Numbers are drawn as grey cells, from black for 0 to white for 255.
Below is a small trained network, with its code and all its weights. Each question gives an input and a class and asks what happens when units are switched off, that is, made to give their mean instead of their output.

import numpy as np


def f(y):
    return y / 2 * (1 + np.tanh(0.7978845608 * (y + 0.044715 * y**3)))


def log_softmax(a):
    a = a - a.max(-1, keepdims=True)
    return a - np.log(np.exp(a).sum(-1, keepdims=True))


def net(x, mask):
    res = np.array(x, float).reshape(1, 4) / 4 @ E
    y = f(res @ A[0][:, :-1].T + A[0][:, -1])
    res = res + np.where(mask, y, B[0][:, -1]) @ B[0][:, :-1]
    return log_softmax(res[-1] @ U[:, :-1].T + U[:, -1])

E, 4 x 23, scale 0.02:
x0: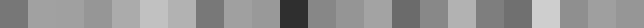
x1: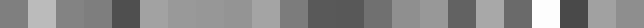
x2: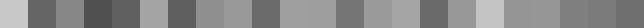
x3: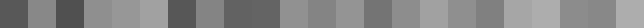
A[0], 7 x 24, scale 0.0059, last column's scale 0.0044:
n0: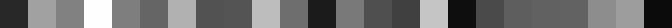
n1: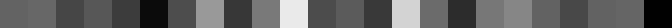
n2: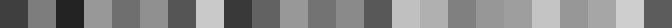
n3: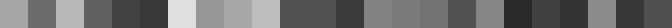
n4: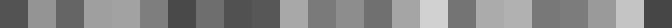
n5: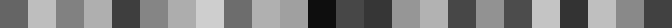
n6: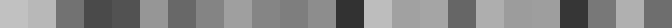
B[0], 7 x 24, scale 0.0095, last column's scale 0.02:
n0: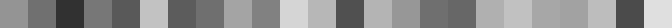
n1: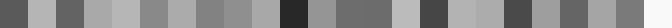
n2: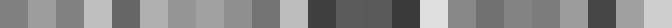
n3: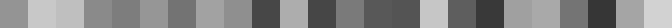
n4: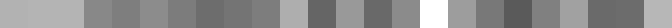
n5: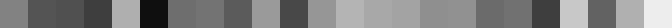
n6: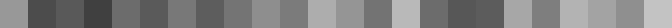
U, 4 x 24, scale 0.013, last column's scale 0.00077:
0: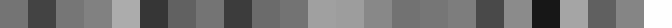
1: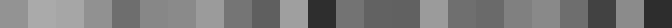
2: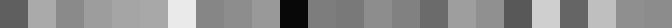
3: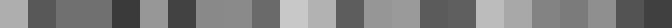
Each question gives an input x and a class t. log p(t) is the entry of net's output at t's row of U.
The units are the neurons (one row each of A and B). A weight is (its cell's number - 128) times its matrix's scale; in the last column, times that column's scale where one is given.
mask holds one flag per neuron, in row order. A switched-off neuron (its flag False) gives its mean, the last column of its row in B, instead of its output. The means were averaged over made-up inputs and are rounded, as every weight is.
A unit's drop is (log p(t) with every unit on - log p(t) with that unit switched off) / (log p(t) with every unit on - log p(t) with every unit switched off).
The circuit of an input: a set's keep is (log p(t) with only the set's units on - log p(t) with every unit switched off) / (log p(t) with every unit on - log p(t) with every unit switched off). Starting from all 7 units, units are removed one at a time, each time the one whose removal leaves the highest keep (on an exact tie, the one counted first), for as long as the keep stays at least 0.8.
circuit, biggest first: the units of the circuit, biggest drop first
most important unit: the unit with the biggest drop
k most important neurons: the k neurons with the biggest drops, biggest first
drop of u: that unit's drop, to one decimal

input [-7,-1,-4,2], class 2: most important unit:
n1
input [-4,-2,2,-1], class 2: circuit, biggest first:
[n1; n5; n0]
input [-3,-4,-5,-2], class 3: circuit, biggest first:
[n5; n0]
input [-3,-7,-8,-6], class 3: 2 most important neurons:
[n0; n5]
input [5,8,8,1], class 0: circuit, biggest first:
[n5; n6]
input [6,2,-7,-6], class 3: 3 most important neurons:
[n0; n1; n2]
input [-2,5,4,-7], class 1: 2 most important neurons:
[n3; n0]
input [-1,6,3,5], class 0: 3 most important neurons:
[n5; n6; n3]
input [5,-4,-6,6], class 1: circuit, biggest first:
[n1; n5]
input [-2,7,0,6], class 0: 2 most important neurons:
[n5; n6]
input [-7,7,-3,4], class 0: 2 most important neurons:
[n5; n6]
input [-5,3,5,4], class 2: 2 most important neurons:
[n1; n0]
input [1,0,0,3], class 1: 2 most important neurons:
[n1; n5]
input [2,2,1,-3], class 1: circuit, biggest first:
[n1]
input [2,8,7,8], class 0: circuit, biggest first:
[n5; n6]
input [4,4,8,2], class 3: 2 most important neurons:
[n1; n6]
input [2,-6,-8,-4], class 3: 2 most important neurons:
[n0; n5]
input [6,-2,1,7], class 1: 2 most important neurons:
[n1; n2]
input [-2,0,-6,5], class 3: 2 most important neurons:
[n0; n3]
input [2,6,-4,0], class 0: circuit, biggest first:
[n5]
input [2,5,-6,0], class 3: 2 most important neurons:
[n0; n1]
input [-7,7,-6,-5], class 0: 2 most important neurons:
[n5; n3]
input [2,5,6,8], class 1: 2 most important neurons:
[n2; n0]
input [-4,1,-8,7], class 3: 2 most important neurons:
[n0; n3]
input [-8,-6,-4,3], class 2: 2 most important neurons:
[n1; n5]
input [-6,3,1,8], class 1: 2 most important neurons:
[n2; n4]
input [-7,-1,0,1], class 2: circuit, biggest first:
[n1]
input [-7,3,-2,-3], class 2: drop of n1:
1.3
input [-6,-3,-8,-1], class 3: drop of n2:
0.0
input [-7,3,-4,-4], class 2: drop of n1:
1.6
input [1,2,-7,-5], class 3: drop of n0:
1.2
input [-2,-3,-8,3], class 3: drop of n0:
0.5
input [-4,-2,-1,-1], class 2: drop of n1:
0.3
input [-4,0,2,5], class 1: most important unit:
n2
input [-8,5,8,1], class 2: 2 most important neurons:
[n1; n0]
